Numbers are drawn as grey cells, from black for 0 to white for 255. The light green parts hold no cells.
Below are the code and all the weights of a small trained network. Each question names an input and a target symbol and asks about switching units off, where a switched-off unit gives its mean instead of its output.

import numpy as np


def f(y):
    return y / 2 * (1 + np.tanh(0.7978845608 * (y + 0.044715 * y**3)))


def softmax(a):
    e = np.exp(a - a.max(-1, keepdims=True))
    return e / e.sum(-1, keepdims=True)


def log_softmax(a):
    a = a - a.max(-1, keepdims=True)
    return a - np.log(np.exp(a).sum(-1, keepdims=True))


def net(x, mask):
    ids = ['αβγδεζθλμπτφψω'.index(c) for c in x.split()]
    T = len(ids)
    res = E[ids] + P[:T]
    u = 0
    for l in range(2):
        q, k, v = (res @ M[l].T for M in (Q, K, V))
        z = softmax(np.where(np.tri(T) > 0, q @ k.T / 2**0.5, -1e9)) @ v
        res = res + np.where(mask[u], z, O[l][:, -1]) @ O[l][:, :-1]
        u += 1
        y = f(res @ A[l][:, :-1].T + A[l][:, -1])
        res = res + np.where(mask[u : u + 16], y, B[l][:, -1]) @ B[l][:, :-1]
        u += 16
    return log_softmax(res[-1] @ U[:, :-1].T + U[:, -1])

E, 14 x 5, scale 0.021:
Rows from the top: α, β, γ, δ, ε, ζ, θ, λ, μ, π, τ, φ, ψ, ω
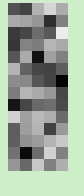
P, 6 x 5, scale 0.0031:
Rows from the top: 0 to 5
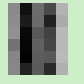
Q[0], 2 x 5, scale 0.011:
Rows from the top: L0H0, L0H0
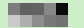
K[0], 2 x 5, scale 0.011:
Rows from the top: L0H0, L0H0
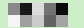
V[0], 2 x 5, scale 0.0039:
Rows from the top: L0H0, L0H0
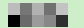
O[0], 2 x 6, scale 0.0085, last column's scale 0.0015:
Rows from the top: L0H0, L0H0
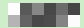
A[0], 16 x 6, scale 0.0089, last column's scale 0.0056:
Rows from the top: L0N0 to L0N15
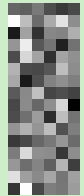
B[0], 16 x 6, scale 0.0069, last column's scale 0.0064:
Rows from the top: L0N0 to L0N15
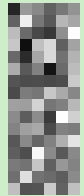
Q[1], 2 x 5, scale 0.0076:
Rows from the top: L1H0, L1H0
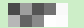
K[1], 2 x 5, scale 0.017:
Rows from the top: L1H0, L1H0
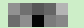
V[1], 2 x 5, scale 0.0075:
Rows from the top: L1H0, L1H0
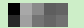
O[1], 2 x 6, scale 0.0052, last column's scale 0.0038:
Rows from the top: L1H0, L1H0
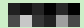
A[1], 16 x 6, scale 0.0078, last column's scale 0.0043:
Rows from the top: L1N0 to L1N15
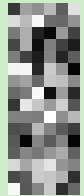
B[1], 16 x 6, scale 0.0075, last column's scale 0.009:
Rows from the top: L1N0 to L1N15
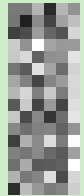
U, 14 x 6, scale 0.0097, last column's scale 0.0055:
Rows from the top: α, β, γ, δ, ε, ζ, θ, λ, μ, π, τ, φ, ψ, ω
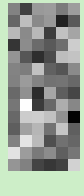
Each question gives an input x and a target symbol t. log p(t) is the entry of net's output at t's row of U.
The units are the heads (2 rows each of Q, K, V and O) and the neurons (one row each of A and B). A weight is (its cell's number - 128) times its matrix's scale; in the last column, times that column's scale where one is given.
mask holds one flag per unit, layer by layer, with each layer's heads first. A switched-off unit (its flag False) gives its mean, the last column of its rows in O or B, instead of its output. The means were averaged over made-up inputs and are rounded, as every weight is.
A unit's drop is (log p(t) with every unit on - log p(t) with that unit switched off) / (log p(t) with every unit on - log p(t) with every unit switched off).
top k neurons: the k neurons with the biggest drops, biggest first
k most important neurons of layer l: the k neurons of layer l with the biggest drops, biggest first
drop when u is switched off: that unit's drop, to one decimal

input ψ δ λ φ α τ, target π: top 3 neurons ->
(L0N4; L0N9; L1N7)
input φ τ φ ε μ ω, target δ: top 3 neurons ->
(L0N3; L0N11; L0N8)
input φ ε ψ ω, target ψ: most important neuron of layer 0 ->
(L0N2)
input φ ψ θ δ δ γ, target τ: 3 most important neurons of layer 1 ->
(L1N11; L1N7; L1N2)
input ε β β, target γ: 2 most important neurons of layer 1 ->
(L1N1; L1N11)
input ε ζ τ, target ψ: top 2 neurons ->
(L0N15; L1N14)
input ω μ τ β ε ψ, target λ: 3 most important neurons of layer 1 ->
(L1N11; L1N4; L1N9)
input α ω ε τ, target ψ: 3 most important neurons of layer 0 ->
(L0N15; L0N4; L0N2)
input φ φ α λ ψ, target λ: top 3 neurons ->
(L0N6; L1N11; L1N4)
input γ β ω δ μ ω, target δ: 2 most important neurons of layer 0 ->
(L0N2; L0N0)
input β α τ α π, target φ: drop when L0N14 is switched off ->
0.2
